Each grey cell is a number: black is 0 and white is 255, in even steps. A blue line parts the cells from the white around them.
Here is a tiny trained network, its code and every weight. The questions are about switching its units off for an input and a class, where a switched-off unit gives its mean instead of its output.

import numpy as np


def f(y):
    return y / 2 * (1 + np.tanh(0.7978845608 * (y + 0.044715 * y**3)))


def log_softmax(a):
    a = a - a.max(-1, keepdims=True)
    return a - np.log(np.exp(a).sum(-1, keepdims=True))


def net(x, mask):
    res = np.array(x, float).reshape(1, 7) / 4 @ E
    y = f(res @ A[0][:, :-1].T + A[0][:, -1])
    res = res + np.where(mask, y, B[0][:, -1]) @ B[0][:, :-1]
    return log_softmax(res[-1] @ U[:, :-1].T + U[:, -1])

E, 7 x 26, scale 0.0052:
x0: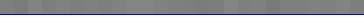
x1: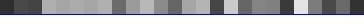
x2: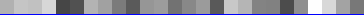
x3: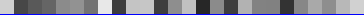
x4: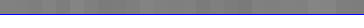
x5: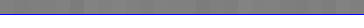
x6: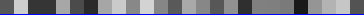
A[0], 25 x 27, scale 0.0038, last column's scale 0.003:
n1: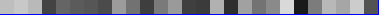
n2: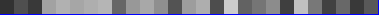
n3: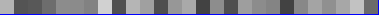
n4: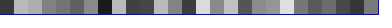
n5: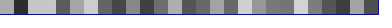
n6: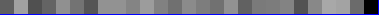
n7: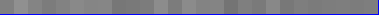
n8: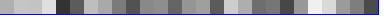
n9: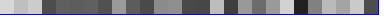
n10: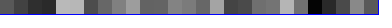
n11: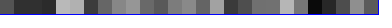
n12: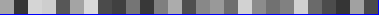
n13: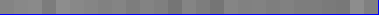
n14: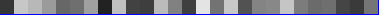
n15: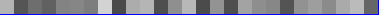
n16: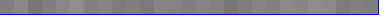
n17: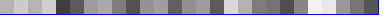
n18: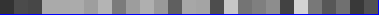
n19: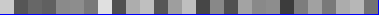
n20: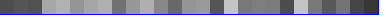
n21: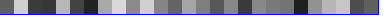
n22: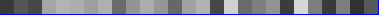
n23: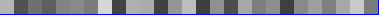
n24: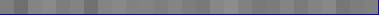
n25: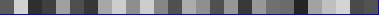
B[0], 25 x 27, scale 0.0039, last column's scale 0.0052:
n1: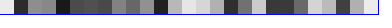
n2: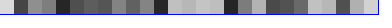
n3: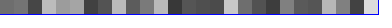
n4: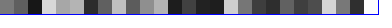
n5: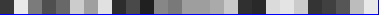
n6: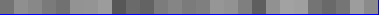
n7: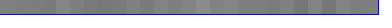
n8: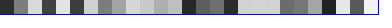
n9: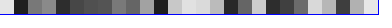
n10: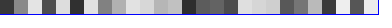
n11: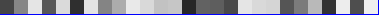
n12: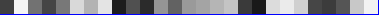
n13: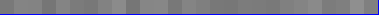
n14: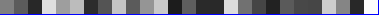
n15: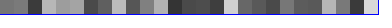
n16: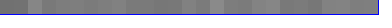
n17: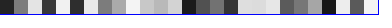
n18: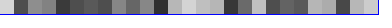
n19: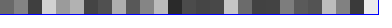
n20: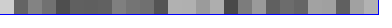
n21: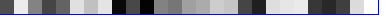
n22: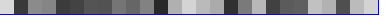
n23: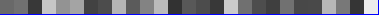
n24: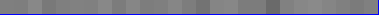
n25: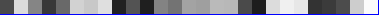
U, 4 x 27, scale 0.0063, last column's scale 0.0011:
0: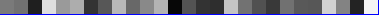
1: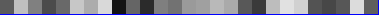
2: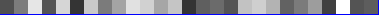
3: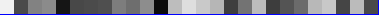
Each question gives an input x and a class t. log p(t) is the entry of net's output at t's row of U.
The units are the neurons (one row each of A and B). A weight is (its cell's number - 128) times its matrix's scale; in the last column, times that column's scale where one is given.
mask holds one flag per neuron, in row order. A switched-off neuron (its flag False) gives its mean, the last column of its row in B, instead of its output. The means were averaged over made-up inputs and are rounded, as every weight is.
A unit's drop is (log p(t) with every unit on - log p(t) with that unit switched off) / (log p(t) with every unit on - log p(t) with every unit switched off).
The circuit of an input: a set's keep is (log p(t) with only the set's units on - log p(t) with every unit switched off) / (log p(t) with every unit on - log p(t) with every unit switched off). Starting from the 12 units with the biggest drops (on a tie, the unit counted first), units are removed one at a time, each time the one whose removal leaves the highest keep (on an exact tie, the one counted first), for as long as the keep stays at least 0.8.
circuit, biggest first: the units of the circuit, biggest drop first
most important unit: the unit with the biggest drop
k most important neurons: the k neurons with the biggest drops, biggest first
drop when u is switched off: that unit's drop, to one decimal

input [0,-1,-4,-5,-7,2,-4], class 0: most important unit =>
n4
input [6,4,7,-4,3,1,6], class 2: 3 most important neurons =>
(n17 n8 n12)
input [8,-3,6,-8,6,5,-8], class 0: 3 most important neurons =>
(n14 n4 n21)
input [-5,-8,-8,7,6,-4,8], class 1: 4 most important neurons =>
(n21 n25 n17 n8)
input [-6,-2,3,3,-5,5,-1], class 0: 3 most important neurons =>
(n11 n10 n23)
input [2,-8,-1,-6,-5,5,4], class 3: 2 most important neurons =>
(n1 n9)
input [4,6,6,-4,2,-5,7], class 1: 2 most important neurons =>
(n25 n21)
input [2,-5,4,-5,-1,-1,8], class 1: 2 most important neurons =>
(n21 n25)
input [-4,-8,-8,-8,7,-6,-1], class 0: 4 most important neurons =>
(n4 n14 n17 n8)
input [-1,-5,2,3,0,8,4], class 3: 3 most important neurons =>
(n1 n9 n12)
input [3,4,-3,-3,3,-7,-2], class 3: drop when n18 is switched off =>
0.1
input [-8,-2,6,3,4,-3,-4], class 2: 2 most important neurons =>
(n8 n17)
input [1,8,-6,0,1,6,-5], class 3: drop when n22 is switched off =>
0.2
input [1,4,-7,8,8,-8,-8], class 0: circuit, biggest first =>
(n23)
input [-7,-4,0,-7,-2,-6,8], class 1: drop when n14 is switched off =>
-0.1
